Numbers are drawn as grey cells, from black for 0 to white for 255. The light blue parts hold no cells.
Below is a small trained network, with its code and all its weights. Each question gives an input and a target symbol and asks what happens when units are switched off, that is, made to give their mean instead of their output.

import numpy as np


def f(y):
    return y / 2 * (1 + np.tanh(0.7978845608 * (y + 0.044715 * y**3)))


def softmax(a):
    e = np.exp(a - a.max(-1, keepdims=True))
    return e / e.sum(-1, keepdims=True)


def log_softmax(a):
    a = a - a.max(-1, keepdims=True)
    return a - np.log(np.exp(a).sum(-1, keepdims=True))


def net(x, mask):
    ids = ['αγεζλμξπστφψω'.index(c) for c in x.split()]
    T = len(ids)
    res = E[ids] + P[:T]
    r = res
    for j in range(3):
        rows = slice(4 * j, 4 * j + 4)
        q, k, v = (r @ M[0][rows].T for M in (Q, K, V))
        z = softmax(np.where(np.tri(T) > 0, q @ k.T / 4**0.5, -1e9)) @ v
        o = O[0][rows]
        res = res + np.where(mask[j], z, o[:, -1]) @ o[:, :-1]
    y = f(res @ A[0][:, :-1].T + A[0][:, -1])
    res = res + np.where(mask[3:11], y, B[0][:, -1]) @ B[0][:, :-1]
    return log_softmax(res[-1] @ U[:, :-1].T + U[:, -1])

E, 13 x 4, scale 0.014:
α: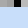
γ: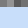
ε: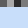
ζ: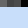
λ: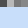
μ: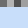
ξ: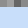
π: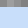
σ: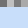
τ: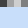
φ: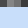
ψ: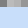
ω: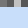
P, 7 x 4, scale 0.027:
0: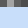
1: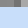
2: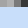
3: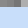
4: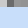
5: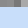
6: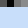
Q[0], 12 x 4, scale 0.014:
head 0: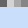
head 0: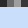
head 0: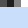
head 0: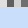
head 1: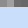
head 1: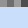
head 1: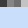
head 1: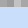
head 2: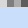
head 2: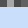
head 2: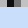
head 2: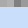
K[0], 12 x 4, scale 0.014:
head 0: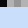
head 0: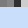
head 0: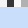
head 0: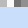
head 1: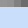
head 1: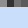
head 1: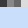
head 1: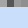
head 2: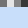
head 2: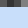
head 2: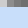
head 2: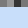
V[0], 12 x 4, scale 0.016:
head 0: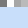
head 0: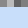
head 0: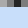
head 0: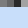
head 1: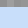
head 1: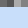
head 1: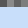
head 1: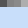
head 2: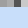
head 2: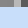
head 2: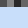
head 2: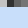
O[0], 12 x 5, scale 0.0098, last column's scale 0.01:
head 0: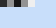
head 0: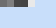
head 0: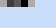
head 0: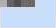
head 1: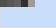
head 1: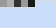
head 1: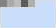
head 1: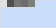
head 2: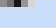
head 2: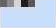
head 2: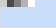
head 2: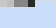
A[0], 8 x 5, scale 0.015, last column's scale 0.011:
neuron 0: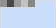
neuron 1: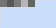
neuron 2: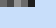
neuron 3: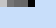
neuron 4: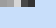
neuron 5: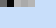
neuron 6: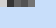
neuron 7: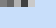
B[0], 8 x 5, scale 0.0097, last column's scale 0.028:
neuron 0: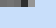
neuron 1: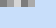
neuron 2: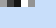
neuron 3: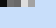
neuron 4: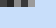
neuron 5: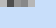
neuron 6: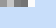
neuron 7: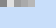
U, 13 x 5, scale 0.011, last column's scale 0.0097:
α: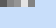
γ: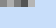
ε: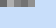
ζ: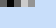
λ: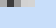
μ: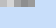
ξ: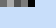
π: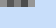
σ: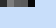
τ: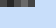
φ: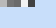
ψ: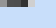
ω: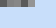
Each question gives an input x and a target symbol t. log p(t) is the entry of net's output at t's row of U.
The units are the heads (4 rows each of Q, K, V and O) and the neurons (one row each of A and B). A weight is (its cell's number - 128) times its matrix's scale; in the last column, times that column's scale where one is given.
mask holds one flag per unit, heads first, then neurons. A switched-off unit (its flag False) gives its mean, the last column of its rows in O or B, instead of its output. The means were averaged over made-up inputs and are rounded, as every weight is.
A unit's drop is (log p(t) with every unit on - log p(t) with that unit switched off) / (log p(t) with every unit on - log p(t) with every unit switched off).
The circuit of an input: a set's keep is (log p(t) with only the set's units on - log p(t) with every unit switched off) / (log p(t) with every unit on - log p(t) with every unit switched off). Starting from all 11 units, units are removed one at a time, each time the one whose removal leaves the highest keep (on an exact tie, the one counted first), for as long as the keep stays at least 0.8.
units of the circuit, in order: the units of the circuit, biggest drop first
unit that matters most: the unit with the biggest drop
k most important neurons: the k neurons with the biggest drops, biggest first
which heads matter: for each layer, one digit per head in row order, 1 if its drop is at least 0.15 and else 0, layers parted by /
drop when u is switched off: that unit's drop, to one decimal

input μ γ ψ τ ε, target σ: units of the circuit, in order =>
head 0; head 2
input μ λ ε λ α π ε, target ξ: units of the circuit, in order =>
head 2; neuron 6; neuron 3; head 0
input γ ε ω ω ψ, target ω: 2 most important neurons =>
neuron 4; neuron 7
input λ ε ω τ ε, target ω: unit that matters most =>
neuron 4
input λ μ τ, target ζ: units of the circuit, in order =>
head 2; neuron 2
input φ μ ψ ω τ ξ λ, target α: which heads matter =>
101
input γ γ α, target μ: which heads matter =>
101
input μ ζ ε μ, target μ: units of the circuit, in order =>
neuron 6; head 0
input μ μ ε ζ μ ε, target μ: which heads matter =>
100
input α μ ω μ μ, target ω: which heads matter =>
101
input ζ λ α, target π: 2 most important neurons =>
neuron 4; neuron 5
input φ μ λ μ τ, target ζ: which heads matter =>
111
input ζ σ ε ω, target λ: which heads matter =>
100
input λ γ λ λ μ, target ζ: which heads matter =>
111
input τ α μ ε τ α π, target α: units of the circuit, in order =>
head 0
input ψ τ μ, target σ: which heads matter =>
100
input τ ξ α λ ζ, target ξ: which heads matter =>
100
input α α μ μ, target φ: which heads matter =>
001
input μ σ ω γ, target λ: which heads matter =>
100
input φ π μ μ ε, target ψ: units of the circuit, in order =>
head 0
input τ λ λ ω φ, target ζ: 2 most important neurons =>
neuron 6; neuron 2
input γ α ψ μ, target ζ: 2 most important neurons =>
neuron 6; neuron 7
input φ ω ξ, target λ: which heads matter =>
011
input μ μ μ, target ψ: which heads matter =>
111
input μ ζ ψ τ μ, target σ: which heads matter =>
101
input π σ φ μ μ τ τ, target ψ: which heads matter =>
011
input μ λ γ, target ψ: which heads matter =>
111
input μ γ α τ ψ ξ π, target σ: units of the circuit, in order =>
head 2
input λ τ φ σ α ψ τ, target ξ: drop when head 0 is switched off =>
0.2
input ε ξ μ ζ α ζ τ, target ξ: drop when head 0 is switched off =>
0.3
